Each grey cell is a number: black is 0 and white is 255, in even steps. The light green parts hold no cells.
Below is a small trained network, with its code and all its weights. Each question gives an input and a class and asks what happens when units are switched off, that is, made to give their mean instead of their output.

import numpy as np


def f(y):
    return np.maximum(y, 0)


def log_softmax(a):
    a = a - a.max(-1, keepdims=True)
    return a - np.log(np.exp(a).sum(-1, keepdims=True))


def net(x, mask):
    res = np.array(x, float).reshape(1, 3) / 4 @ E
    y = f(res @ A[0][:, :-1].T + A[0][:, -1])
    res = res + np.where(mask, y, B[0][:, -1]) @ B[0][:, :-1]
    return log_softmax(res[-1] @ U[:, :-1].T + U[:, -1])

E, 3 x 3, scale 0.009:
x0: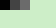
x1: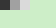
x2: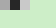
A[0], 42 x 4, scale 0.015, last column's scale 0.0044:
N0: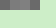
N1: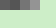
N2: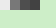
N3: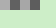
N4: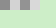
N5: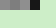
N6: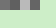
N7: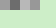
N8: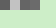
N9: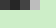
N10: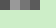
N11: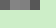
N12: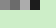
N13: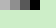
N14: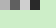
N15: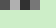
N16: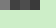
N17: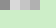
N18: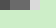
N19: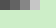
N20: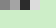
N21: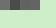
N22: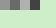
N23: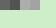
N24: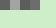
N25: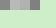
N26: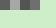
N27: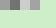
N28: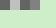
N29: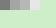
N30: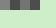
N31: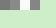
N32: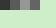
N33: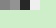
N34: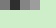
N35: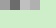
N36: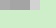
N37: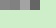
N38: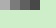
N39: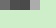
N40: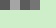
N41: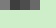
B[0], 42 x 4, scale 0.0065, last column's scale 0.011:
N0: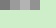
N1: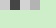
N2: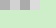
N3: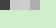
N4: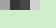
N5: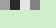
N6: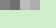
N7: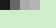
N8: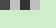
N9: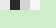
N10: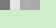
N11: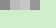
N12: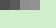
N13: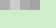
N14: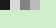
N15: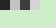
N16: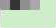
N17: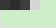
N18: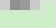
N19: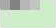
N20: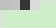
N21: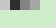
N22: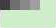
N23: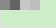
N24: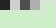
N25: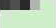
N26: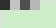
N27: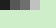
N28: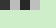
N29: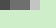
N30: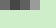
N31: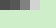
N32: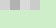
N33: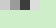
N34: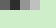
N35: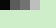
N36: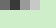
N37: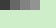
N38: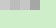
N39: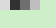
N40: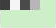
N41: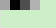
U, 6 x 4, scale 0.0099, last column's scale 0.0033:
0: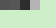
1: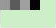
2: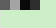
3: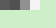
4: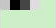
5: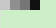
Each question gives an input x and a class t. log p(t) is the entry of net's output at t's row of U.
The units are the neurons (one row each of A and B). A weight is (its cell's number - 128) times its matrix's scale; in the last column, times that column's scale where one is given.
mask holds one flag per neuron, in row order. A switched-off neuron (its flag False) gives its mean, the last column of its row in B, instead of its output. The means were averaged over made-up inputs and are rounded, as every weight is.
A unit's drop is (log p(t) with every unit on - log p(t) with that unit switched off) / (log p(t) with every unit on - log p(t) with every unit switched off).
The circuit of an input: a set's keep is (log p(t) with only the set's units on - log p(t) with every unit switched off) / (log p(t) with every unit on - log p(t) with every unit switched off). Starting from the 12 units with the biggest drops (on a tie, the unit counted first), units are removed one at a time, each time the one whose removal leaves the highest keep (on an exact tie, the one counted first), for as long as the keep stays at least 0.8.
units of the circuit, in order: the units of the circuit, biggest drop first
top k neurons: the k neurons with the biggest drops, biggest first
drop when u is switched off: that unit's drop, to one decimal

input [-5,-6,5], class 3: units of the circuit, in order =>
[N14; N3]
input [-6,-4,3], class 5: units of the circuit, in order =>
[N2]
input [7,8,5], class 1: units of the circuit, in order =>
[N32; N9]
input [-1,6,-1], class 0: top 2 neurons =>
[N9; N17]
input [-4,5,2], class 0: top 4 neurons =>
[N9; N17; N25; N32]
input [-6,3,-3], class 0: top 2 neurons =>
[N17; N36]
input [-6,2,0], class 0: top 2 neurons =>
[N9; N17]
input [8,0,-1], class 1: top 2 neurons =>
[N32; N4]
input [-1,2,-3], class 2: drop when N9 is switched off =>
0.1
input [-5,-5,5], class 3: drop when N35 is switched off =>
0.2
